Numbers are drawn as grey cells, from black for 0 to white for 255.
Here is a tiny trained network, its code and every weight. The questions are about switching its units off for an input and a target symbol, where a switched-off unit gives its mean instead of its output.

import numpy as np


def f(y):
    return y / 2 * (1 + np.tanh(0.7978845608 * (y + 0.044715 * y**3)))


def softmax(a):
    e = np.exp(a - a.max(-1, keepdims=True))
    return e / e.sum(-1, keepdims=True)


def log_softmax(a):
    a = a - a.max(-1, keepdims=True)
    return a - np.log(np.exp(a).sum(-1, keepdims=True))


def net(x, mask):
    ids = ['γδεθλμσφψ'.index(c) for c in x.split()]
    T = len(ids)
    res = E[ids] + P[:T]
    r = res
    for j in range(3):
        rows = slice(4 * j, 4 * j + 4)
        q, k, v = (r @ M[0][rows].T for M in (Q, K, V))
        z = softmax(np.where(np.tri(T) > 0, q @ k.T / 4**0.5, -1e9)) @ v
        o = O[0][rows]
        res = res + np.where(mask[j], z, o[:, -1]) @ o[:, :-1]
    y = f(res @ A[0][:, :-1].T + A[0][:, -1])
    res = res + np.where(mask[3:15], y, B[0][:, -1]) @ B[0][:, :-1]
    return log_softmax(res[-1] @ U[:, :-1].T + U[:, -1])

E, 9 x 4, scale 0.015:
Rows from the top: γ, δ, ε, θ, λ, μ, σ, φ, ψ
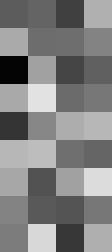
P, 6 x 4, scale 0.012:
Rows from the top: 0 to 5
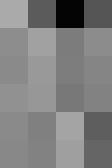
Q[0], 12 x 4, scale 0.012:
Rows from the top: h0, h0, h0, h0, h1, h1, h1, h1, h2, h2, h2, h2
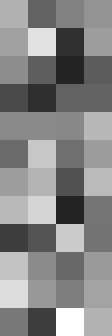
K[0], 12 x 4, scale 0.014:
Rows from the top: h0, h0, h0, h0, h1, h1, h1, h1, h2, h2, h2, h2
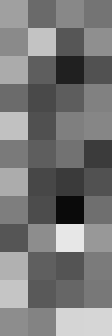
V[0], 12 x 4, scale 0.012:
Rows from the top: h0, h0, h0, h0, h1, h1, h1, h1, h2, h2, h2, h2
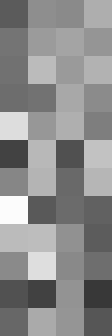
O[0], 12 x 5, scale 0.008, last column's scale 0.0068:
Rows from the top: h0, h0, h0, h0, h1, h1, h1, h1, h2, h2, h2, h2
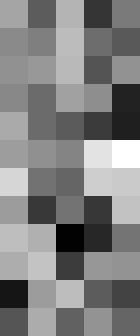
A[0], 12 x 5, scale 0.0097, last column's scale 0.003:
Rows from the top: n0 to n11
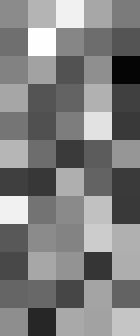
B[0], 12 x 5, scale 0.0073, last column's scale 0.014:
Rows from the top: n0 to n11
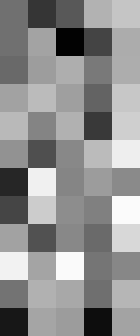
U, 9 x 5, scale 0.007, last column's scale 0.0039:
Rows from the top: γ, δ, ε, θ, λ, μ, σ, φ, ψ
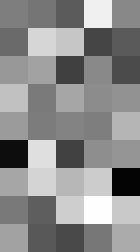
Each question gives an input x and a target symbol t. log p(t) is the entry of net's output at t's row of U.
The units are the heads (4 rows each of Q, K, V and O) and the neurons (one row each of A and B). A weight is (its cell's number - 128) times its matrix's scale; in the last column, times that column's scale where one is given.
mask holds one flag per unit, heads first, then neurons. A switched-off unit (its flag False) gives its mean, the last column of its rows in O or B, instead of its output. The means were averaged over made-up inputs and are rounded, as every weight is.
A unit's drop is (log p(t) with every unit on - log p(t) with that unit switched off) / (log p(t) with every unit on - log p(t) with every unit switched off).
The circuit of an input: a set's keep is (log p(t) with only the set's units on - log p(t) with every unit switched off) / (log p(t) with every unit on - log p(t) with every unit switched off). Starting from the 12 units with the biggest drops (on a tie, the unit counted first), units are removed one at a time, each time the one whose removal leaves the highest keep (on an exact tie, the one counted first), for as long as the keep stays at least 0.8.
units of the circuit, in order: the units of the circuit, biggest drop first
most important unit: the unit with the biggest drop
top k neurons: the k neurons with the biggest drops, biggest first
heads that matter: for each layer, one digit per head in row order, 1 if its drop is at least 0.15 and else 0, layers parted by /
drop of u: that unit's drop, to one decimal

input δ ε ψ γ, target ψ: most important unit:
h1
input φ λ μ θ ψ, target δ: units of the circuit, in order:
h1; h2
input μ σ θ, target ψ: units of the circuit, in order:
h1; h2
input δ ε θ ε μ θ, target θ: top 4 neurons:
n7; n9; n11; n1
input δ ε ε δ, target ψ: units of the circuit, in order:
h1; n7
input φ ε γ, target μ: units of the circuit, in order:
h1; h2; n6
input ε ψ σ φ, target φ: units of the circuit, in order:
h2; n1
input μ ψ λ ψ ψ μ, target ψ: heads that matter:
011
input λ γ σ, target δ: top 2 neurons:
n11; n7
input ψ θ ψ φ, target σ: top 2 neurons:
n7; n3
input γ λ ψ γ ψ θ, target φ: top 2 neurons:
n0; n1
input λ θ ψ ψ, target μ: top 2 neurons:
n1; n7
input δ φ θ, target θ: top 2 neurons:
n9; n7
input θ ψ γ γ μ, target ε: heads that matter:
001
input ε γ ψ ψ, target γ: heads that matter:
011
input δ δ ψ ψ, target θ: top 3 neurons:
n9; n7; n1
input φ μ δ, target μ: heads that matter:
111
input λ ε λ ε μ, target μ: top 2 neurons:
n1; n5
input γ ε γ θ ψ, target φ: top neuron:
n0
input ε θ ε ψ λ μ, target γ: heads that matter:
010
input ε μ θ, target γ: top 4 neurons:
n0; n1; n7; n11
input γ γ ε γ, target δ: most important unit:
n11
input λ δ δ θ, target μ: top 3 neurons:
n1; n4; n8
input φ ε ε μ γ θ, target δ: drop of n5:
0.3
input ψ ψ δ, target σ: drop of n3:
0.2
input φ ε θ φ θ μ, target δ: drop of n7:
-0.1
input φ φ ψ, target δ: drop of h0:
0.3
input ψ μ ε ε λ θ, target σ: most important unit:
h1
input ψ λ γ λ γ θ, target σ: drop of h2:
0.7
